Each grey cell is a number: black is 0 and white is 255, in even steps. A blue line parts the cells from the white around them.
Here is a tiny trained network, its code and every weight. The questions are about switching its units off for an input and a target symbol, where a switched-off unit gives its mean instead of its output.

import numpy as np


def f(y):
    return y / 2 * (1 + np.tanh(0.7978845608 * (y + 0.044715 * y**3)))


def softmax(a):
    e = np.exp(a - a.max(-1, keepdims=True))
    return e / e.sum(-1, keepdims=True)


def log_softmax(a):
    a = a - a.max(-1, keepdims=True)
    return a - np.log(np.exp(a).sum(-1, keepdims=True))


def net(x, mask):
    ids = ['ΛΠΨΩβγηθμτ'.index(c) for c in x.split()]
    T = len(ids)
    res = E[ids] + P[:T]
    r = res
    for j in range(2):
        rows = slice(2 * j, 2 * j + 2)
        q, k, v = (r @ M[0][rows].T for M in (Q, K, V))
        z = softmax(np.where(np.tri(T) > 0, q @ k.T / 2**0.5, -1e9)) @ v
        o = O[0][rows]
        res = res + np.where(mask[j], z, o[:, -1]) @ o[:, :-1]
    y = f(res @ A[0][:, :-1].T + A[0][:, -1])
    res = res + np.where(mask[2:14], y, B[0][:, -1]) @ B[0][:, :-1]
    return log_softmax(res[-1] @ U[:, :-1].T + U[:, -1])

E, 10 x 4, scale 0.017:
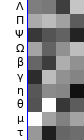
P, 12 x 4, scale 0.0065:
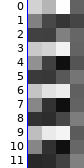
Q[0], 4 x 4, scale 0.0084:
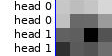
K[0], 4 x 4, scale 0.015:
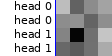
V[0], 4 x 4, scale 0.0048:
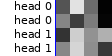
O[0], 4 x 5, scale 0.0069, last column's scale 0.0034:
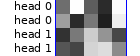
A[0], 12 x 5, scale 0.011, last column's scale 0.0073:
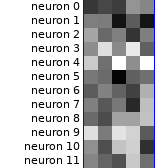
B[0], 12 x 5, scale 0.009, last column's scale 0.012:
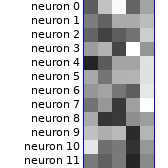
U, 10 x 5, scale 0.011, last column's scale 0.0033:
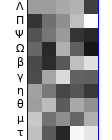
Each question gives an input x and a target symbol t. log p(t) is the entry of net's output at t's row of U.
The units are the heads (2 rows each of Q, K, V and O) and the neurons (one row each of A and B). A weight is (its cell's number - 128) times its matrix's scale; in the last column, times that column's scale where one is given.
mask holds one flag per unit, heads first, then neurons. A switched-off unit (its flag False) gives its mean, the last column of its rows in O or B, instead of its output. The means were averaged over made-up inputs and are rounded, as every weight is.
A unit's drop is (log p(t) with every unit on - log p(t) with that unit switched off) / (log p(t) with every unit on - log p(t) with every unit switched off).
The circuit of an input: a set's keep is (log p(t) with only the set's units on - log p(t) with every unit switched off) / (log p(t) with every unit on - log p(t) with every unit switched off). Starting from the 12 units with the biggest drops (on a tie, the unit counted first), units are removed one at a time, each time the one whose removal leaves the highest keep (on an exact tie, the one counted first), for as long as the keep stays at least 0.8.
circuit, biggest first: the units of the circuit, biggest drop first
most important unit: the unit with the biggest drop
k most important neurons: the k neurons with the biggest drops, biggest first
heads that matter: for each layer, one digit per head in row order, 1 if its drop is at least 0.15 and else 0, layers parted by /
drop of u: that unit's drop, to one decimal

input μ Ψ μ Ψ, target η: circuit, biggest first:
[neuron 4; neuron 7; head 0]
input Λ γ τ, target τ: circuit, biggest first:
[head 1; neuron 7]
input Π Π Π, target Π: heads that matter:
01
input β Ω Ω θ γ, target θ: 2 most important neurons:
[neuron 4; neuron 2]
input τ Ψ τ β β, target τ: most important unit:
head 1
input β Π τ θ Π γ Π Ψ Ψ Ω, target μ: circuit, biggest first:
[neuron 9; neuron 10; head 1]
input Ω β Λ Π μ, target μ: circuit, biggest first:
[neuron 9; head 0; neuron 7]
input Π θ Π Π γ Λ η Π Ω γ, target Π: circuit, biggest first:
[head 1; neuron 3; neuron 9]
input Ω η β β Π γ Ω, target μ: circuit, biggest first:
[neuron 9; neuron 10; head 0]
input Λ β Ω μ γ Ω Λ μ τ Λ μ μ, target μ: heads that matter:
10
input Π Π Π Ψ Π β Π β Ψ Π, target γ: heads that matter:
01
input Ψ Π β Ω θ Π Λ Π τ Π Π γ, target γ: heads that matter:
00
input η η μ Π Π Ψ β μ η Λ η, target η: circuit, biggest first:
[neuron 4; neuron 7]
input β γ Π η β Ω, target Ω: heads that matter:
10
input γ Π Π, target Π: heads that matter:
01
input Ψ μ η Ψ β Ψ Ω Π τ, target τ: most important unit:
neuron 7
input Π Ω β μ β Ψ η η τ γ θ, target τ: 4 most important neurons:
[neuron 5; neuron 1; neuron 9; neuron 0]
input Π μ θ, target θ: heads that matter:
10
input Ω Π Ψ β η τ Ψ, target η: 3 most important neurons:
[neuron 4; neuron 7; neuron 6]
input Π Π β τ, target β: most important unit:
neuron 4
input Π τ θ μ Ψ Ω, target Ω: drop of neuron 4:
0.1
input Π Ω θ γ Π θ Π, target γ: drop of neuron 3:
-0.1
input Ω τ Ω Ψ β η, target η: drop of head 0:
0.2
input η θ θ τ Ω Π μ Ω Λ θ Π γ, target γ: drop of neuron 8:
0.2
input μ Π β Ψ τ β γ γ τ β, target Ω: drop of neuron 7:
0.1
